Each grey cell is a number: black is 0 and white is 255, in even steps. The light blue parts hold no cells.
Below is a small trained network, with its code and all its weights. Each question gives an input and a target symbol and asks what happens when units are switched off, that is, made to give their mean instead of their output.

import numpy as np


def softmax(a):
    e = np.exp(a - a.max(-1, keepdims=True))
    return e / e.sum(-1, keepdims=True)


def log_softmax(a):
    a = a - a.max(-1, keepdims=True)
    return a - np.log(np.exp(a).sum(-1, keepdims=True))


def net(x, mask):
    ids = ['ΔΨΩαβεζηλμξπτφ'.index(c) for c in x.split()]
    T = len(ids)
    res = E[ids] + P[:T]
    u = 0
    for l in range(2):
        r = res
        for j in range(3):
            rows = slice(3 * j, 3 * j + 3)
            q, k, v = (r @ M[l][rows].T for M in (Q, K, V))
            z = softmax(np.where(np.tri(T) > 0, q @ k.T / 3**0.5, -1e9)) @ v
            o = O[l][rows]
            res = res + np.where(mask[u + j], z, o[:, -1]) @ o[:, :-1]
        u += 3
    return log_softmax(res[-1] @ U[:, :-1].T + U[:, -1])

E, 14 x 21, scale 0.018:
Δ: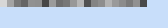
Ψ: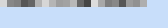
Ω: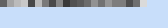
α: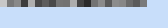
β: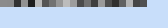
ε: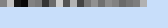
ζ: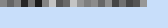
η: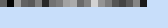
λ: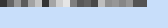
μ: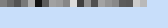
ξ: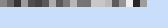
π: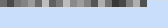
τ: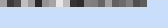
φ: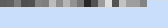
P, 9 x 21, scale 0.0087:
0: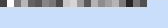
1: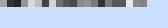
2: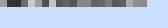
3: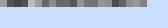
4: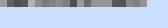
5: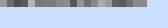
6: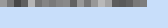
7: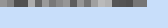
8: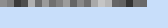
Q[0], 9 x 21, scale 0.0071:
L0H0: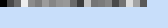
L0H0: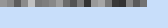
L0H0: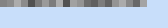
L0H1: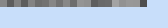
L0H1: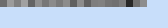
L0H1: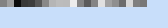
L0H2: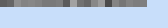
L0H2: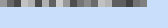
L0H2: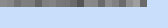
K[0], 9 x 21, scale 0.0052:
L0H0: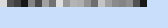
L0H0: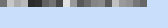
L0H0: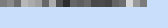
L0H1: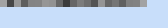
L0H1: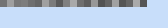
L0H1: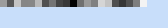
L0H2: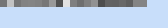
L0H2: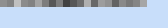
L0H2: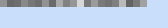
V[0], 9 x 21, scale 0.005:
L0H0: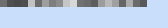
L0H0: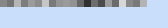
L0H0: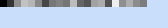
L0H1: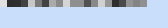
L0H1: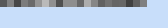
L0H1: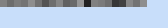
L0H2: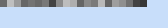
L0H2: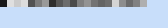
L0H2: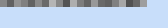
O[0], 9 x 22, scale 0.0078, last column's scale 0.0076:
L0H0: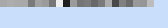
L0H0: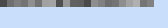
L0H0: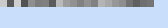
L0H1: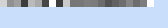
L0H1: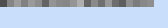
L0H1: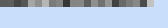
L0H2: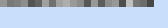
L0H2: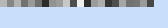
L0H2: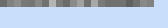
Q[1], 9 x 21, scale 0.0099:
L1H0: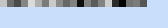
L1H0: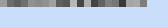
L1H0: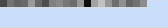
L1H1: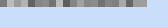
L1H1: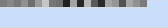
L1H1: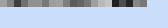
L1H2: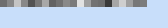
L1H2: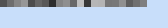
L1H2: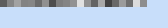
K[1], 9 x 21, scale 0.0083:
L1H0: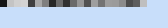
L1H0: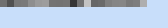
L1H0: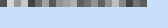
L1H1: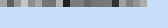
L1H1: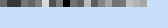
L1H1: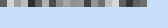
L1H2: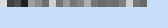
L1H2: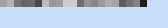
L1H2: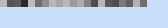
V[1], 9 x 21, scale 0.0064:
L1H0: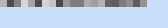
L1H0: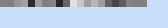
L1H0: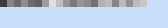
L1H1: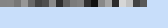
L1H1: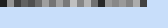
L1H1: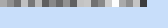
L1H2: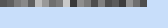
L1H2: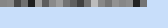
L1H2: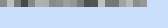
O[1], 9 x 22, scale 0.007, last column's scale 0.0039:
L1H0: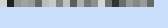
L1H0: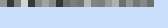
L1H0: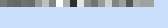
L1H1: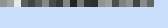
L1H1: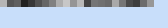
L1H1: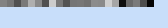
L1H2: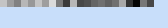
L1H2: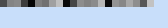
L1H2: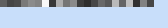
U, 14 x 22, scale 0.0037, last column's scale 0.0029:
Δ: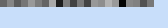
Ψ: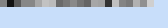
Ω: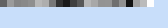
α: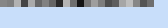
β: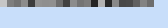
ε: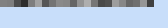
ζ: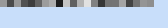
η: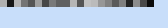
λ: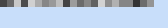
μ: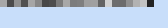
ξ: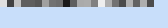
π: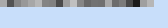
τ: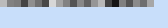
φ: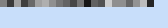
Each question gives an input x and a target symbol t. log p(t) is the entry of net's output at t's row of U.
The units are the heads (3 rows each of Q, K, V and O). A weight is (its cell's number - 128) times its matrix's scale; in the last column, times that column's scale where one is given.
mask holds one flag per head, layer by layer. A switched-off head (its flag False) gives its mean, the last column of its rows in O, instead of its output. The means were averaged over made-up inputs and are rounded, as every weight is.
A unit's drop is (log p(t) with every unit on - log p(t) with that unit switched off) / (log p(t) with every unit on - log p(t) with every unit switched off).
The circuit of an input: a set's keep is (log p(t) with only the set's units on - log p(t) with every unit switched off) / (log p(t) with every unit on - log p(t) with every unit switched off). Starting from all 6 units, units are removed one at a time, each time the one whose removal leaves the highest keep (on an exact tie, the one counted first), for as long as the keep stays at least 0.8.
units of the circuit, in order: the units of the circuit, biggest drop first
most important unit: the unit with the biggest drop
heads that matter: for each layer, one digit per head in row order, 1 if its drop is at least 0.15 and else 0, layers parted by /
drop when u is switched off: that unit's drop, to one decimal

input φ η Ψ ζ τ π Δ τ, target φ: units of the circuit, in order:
[L1H0; L1H1; L1H2]
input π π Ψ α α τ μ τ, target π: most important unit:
L0H1
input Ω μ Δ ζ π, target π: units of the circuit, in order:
[L0H2; L1H2]
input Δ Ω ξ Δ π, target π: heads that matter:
001 / 001
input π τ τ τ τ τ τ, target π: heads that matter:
010 / 001
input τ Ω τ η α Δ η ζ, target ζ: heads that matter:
101 / 010
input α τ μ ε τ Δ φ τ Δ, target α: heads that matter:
010 / 110
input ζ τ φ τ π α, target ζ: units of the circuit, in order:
[L0H1; L1H1; L1H0; L1H2]
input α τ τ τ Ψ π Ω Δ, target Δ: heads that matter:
100 / 010
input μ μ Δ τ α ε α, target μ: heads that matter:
110 / 001
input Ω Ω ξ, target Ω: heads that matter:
001 / 110
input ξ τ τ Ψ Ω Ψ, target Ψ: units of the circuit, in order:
[L0H1; L1H1]
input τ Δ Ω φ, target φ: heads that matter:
010 / 010
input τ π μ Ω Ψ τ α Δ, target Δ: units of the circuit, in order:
[L0H0; L1H1]
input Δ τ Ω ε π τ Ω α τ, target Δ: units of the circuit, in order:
[L1H1]
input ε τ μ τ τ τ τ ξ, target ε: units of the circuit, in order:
[L1H0; L1H1; L1H2]
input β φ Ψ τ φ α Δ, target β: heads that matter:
010 / 001
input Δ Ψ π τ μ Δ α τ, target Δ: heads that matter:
010 / 010
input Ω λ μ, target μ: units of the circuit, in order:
[L0H1; L0H2; L1H2]
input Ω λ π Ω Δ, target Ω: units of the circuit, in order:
[L0H2; L1H1]
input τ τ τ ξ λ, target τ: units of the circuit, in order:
[L1H0]
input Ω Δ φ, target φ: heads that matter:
011 / 010
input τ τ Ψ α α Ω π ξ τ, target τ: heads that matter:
001 / 000
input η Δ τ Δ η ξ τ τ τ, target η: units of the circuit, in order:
[L1H0; L0H0; L1H2]
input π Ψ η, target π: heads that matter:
000 / 001
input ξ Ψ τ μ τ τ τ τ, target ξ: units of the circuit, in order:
[L1H0; L1H1]
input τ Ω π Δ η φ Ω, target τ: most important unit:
L0H0
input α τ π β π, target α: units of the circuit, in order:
[L1H0; L1H1]
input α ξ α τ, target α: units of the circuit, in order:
[L1H0; L1H1]
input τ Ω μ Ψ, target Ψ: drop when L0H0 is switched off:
0.2
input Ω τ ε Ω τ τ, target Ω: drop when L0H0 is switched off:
0.1
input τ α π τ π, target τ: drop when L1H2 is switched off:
0.2
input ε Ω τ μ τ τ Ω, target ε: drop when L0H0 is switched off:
1.0
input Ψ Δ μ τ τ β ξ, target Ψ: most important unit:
L0H1
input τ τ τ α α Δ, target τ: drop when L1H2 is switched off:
0.2
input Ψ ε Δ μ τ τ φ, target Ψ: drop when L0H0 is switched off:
0.0
